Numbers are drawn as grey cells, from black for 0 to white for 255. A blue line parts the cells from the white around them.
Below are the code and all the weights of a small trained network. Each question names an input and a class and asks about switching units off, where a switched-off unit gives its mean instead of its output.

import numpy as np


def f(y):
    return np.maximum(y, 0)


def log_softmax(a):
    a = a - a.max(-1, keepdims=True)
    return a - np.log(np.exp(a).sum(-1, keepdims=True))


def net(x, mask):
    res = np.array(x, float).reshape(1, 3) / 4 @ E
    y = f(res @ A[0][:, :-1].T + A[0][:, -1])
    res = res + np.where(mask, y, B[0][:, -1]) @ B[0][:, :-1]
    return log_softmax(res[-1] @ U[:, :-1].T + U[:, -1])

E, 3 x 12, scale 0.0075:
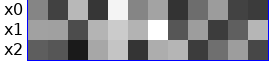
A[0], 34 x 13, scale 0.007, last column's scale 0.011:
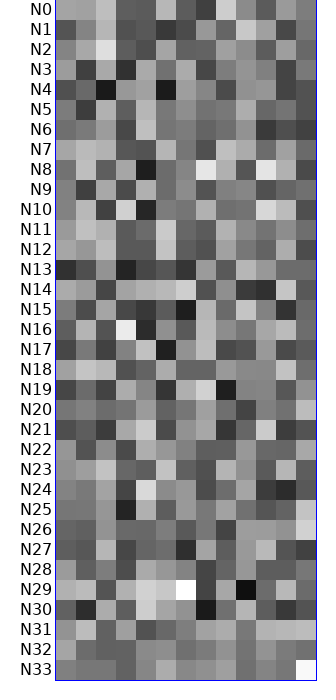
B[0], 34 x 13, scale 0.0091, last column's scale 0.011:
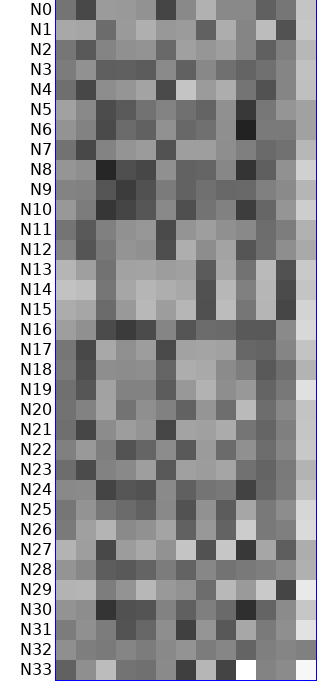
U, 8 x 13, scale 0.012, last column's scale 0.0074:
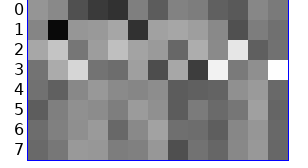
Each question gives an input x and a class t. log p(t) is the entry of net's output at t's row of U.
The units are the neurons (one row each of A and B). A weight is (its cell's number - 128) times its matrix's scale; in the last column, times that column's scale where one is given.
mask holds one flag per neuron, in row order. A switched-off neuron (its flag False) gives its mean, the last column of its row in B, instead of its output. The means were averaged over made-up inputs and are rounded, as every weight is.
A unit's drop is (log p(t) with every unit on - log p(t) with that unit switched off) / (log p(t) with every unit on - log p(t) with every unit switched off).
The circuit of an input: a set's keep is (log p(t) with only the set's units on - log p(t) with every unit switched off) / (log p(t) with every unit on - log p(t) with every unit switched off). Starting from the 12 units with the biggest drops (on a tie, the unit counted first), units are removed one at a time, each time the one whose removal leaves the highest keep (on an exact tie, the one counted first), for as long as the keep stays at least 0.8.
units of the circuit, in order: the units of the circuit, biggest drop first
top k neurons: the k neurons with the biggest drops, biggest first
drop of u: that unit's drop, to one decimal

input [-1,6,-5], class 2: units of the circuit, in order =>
N29
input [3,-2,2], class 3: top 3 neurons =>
N8, N10, N16
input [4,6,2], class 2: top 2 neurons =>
N29, N14
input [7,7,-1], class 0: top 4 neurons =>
N30, N24, N15, N9
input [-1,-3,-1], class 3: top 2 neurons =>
N29, N14
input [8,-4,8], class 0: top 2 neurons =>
N30, N24
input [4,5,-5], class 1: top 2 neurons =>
N0, N15
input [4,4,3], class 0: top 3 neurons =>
N15, N1, N13
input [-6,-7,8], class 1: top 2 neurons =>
N19, N4
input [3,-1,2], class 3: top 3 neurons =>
N8, N10, N16
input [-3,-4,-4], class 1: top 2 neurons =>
N29, N14
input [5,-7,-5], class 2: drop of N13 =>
0.1
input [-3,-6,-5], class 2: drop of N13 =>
0.2
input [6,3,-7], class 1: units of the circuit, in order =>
N0
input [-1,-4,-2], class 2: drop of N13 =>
0.1
